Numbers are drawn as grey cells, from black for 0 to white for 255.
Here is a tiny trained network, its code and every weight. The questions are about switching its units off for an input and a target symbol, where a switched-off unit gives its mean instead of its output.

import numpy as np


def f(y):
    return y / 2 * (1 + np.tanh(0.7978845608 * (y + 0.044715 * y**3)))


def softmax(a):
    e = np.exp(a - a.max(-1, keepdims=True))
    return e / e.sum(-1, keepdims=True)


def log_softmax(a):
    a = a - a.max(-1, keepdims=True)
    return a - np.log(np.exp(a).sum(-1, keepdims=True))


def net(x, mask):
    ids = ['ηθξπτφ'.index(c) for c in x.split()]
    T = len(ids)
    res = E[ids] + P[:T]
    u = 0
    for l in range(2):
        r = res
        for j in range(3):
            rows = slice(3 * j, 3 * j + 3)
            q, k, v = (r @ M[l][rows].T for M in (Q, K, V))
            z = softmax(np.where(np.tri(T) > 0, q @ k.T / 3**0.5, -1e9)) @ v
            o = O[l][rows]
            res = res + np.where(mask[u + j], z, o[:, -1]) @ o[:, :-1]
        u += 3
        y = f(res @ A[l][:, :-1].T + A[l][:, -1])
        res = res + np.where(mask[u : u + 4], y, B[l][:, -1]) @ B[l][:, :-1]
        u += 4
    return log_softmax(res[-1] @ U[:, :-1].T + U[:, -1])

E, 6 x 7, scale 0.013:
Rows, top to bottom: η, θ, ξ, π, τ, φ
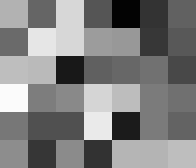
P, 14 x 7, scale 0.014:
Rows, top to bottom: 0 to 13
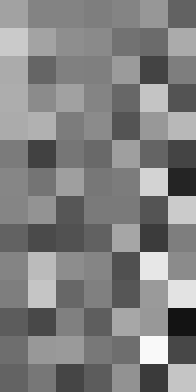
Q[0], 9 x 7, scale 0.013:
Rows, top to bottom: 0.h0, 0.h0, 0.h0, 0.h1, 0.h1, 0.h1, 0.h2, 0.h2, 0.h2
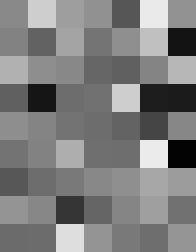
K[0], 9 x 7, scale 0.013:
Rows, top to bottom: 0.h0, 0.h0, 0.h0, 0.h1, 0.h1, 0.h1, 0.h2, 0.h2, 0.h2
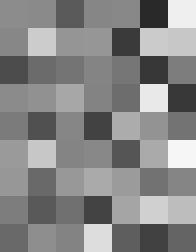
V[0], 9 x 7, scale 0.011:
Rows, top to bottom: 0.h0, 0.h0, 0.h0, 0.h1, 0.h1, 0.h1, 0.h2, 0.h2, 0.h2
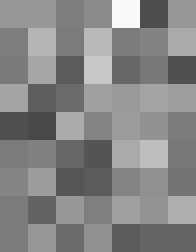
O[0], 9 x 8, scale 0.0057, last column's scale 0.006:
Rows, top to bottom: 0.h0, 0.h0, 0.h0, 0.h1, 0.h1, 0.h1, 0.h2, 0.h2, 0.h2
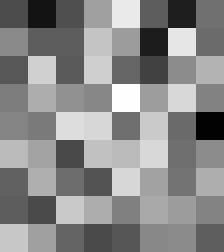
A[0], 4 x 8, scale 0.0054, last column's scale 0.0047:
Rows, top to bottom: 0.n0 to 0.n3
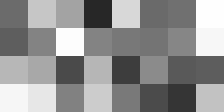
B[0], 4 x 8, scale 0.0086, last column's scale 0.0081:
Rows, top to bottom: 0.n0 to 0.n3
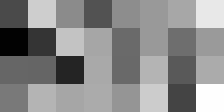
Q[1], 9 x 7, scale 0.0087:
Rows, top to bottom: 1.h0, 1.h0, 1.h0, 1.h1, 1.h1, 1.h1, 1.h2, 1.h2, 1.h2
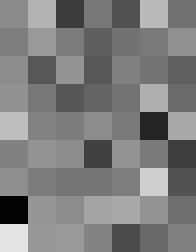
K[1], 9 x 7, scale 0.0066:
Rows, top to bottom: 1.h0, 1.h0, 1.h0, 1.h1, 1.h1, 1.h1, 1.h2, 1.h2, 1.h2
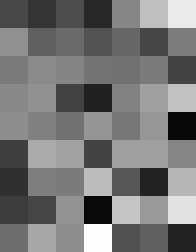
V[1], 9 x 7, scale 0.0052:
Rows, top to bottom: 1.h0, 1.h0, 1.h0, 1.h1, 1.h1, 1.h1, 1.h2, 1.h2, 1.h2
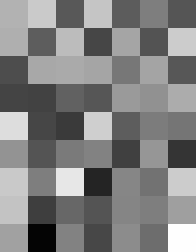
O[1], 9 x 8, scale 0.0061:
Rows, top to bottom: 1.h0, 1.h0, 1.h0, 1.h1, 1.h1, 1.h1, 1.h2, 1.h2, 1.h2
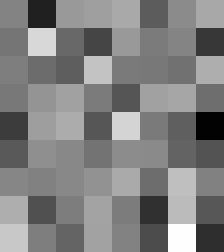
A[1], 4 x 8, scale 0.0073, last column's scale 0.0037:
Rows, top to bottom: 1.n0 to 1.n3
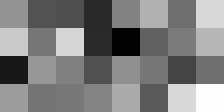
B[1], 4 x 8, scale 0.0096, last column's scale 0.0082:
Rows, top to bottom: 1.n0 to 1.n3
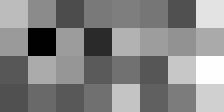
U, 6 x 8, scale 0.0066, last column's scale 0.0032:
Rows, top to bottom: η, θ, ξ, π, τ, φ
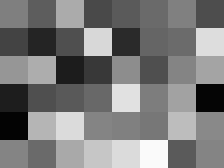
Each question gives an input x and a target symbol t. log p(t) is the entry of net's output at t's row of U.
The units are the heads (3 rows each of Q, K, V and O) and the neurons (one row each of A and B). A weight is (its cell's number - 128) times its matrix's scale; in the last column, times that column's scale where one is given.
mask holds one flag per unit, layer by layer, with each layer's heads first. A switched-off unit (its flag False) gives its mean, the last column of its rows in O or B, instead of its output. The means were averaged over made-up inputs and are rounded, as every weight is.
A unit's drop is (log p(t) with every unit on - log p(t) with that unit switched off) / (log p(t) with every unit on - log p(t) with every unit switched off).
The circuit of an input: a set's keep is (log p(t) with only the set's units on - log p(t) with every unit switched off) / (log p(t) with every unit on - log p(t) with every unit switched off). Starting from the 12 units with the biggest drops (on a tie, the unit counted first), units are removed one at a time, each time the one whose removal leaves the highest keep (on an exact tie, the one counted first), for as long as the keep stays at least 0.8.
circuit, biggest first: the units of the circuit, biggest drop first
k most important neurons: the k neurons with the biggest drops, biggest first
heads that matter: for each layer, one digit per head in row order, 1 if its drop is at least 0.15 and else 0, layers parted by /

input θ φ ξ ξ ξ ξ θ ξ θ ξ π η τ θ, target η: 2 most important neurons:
1.n1, 1.n2
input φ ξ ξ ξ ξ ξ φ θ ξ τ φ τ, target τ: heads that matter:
110 / 110
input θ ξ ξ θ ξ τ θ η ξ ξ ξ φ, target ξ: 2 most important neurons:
0.n1, 1.n0
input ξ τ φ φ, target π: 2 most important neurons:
0.n1, 1.n3
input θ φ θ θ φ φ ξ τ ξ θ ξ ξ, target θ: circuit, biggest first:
0.h2, 0.h1, 0.h0
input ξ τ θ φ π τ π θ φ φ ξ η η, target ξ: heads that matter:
111 / 100
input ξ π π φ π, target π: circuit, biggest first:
0.h0, 0.h1, 1.h2, 1.n3
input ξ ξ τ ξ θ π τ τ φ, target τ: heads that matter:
100 / 010
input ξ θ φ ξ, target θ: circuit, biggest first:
0.h2, 0.h0, 0.h1
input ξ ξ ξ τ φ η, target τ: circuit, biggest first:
0.h0
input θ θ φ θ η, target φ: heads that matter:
110 / 000
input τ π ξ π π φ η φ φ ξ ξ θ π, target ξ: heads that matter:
010 / 100
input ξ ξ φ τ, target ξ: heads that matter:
010 / 100
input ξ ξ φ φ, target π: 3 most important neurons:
1.n3, 0.n3, 0.n2
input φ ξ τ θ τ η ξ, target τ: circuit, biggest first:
0.h0, 0.h2, 1.n0
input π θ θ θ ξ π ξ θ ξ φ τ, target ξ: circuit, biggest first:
1.h0, 0.n1, 0.n3
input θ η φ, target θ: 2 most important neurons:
0.n3, 0.n0
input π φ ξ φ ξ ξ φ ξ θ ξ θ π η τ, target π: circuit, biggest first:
1.h2, 0.n3, 1.n3, 0.h1
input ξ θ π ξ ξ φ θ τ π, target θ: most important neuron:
0.n0
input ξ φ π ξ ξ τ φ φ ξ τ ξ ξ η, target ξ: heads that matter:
011 / 100
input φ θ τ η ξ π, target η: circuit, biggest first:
0.h0, 0.h1
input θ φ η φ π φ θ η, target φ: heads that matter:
010 / 000
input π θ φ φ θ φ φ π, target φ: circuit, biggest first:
0.h1
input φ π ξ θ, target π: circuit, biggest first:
0.h0, 0.h1
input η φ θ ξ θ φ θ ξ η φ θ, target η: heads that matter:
111 / 011
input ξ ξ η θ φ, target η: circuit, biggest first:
0.h1, 1.n1, 0.h0
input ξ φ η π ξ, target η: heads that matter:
111 / 000
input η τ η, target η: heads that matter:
000 / 000
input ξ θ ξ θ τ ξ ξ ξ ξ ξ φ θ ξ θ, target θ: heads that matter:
010 / 111
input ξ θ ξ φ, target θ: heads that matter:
110 / 100
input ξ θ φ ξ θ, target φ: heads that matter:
110 / 000
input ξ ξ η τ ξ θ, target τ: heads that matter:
000 / 001
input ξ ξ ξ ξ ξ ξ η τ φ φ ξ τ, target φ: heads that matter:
110 / 000
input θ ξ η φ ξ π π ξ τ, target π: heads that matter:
010 / 011
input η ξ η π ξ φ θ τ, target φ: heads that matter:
010 / 000
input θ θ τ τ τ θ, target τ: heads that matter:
000 / 000
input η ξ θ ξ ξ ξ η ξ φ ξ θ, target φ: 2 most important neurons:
1.n2, 0.n1
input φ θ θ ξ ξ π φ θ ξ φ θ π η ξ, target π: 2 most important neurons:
0.n3, 1.n3
